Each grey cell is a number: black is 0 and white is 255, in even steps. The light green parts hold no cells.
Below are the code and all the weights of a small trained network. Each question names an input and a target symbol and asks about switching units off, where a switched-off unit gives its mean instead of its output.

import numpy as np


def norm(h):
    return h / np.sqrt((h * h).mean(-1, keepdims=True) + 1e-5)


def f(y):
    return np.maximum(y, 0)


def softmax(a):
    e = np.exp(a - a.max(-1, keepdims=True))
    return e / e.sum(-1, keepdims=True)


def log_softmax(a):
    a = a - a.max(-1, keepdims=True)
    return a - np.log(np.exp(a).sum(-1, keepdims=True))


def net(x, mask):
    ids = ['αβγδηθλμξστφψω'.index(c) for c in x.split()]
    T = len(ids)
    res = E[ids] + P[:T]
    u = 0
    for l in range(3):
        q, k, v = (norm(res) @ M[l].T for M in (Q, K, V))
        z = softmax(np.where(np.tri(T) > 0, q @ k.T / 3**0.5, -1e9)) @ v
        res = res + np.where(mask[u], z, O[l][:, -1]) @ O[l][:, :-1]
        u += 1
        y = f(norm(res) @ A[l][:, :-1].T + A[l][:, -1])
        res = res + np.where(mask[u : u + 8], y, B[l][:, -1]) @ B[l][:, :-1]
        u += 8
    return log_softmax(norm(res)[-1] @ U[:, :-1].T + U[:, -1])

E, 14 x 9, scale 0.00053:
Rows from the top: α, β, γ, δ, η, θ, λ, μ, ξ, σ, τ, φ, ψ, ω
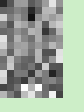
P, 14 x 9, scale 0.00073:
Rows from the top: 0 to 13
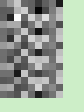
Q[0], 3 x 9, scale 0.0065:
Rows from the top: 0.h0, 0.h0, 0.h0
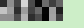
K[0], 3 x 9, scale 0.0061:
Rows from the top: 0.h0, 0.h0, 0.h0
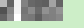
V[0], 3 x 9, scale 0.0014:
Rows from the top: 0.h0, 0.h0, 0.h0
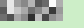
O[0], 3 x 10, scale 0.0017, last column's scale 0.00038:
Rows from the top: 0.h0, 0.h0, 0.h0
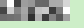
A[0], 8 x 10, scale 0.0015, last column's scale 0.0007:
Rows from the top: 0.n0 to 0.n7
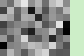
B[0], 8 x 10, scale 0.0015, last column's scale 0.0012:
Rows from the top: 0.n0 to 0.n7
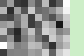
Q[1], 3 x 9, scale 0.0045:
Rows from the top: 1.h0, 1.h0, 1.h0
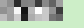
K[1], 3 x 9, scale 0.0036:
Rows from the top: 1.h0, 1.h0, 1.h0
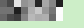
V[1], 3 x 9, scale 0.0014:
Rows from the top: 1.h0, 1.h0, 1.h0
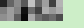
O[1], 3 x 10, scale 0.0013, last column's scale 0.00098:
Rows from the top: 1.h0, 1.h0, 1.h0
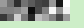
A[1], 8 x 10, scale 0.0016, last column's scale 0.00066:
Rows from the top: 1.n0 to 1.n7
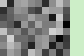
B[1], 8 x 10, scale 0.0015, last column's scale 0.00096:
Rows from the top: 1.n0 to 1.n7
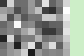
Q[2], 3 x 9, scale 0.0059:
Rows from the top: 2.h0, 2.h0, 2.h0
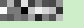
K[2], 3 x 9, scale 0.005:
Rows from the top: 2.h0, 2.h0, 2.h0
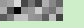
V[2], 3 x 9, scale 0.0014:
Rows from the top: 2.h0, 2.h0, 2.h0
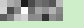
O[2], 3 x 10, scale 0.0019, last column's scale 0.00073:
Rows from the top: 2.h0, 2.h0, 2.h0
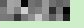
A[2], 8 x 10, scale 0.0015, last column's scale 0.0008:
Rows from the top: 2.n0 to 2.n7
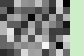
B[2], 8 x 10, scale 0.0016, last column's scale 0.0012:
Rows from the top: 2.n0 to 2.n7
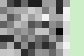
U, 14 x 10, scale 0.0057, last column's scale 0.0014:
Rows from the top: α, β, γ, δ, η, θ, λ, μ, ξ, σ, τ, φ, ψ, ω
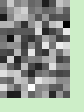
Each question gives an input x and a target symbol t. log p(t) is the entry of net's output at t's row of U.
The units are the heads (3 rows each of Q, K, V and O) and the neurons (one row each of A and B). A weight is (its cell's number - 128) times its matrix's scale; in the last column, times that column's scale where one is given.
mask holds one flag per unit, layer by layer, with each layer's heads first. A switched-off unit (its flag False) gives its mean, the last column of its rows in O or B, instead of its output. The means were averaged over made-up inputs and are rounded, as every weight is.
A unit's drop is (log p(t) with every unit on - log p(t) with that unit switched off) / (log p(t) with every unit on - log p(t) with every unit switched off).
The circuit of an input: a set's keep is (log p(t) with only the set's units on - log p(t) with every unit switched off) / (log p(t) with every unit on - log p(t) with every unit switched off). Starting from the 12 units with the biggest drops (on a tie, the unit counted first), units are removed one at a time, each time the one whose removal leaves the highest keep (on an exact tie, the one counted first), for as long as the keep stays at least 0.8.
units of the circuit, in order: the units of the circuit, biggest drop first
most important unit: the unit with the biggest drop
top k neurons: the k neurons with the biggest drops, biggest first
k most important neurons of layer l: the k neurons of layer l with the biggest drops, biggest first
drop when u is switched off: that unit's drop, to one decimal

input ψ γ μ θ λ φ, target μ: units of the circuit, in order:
[2.n3, 2.n2]
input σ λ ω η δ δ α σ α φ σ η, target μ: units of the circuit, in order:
[0.h0, 2.n2]
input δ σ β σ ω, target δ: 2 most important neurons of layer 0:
[0.n1, 0.n2]
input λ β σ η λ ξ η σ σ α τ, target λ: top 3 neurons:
[0.n0, 1.n0, 2.n7]
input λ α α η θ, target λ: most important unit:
1.h0
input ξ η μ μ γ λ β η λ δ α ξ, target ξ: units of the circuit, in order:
[0.n3, 0.n0, 0.h0]
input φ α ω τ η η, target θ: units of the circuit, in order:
[0.h0, 2.n0]
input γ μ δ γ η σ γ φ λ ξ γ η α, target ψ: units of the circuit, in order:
[0.n6, 1.n4, 0.n1]
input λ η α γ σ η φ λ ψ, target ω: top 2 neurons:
[2.n6, 0.n6]
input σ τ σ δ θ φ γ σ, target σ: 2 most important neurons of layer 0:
[0.n5, 0.n7]
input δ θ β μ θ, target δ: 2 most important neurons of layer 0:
[0.n1, 0.n4]
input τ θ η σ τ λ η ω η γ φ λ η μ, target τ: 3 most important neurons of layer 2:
[2.n7, 2.n1, 2.n0]
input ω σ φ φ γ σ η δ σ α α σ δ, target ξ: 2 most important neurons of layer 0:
[0.n0, 0.n5]
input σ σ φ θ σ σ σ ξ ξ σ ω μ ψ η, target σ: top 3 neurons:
[0.n3, 0.n7, 2.n2]
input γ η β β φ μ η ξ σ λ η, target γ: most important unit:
2.h0
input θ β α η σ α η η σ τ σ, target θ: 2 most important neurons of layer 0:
[0.n2, 0.n0]
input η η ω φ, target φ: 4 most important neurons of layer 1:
[1.n7, 1.n5, 1.n1, 1.n6]
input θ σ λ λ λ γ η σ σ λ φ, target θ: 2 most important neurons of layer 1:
[1.n3, 1.n0]
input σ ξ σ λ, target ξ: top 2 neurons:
[1.n5, 0.n7]
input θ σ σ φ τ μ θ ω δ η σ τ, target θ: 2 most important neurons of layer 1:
[1.n3, 1.n6]
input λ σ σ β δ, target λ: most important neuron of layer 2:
[2.n7]
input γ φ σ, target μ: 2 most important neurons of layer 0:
[0.n3, 0.n0]
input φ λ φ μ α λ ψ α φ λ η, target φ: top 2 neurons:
[2.n2, 0.n3]
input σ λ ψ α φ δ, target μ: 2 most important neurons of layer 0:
[0.n0, 0.n1]
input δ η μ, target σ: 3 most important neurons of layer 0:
[0.n0, 0.n3, 0.n1]
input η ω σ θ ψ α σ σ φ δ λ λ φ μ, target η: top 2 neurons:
[0.n0, 1.n7]
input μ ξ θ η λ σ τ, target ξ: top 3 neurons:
[1.n6, 1.n5, 0.n7]
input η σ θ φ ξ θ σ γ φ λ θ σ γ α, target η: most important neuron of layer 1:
[1.n1]
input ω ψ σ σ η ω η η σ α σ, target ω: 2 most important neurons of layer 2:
[2.n0, 2.n5]
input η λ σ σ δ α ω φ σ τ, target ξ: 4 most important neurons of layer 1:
[1.n6, 1.n5, 1.n1, 1.n4]
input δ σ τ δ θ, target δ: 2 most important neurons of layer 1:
[1.n0, 1.n4]
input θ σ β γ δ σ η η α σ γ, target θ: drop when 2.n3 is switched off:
0.0
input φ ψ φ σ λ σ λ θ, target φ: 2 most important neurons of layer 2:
[2.n2, 2.n1]
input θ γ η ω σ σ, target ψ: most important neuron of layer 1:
[1.n4]
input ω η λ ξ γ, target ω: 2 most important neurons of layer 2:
[2.n0, 2.n5]
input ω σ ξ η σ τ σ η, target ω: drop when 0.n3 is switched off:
0.2
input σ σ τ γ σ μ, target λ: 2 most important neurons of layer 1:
[1.n2, 1.n1]
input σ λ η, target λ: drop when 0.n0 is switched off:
0.2
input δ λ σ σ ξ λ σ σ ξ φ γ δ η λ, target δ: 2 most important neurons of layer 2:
[2.n7, 2.n1]
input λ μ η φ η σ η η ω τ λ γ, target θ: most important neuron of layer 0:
[0.n6]
